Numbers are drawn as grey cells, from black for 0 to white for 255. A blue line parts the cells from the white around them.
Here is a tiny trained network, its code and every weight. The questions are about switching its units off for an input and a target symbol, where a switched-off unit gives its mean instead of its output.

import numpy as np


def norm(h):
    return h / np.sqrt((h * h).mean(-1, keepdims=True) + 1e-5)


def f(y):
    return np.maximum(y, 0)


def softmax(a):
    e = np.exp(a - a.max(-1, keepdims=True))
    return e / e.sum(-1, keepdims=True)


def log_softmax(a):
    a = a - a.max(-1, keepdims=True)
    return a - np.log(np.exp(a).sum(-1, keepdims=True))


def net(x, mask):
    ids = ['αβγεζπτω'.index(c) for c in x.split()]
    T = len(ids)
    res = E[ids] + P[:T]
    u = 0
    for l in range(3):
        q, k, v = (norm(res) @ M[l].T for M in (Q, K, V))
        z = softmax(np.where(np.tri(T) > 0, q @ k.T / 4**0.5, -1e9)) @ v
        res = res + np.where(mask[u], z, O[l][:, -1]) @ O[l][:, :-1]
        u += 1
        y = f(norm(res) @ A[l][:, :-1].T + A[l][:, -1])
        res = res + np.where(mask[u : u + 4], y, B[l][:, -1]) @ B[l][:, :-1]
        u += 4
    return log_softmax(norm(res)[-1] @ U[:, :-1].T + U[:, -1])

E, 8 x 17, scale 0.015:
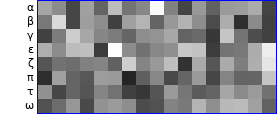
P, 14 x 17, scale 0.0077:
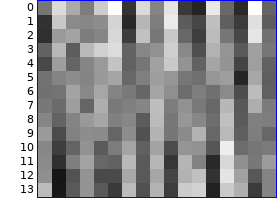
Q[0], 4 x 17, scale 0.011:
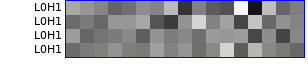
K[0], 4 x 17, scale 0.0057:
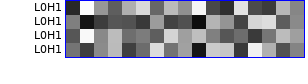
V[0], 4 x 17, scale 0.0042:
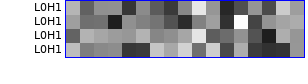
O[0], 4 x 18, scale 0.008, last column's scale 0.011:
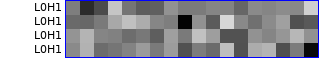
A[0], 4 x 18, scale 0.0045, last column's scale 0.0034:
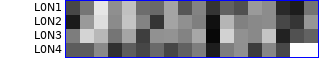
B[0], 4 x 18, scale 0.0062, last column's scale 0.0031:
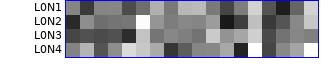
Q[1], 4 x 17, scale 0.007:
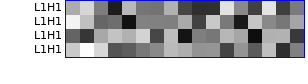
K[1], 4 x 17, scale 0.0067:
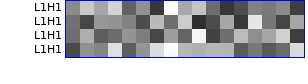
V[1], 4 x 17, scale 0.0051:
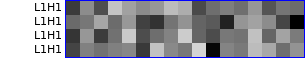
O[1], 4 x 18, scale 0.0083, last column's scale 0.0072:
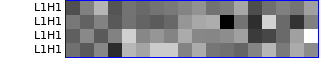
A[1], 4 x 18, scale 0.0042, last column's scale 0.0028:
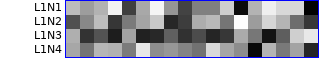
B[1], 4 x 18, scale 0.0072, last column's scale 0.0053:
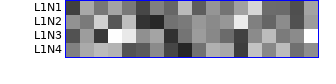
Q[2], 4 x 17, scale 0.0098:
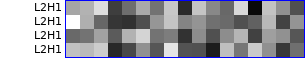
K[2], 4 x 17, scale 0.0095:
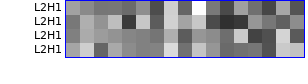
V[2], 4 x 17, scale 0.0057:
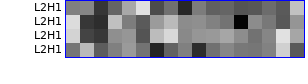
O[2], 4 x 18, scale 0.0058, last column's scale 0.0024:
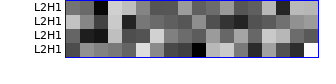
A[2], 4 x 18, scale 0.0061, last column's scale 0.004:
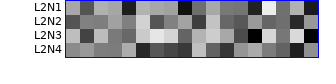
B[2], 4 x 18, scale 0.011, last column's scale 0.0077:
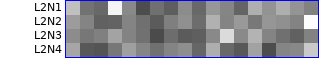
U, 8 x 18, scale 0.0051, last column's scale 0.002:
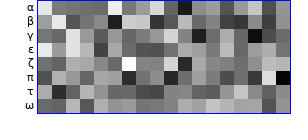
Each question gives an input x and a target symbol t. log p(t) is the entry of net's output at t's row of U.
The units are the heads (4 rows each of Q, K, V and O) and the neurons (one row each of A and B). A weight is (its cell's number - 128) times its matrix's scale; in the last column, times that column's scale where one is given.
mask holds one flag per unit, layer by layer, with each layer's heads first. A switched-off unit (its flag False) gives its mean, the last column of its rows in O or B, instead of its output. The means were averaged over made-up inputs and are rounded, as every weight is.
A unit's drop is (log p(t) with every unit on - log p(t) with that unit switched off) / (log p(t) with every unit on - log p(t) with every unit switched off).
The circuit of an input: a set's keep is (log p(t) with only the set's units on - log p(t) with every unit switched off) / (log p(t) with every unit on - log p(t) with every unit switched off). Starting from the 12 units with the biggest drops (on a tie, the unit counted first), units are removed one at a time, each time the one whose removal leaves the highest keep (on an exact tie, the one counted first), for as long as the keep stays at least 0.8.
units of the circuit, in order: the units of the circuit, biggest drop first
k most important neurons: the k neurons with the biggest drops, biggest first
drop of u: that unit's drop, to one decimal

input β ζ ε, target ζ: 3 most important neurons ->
(L1N1 L0N4 L2N2)
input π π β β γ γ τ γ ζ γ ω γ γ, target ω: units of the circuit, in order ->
(L2H1 L0H1)
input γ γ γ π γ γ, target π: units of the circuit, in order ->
(L2H1)
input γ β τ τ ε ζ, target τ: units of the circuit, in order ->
(L2H1 L0H1)
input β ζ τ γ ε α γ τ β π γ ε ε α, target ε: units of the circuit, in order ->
(L0H1 L1H1)
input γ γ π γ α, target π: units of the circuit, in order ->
(L2H1 L1H1)
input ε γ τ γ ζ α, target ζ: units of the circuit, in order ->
(L1H1 L0H1 L2H1)
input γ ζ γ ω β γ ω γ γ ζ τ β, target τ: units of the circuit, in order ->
(L0H1 L2H1)
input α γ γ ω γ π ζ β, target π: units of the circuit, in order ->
(L2H1 L1H1 L0H1)
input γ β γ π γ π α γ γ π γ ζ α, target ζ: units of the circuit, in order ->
(L1H1 L0H1 L2H1 L2N2)
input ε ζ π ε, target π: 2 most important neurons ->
(L0N4 L1N1)
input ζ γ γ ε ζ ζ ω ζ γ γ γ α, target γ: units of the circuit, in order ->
(L0H1 L2H1 L1H1)
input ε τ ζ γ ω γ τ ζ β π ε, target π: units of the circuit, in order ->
(L2H1 L1H1)
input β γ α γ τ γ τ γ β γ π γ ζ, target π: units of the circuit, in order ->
(L2H1 L0H1)
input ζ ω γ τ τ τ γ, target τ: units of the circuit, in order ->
(L0H1)
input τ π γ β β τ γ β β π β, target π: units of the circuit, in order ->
(L2H1 L0H1 L1H1)
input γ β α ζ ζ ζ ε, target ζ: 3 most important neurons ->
(L0N4 L1N1 L2N2)
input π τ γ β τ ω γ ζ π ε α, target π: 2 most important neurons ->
(L0N4 L1N3)
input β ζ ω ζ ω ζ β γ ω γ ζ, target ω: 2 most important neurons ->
(L1N2 L0N1)
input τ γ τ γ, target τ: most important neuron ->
(L2N2)
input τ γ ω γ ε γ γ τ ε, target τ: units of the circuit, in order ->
(L0H1 L2H1)
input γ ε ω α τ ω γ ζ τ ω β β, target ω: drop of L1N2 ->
0.2
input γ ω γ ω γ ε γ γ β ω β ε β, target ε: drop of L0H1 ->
1.4
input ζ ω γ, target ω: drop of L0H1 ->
0.3
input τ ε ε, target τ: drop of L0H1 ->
0.3
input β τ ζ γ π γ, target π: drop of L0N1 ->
0.0
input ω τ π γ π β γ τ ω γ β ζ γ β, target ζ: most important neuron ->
(L2N2)
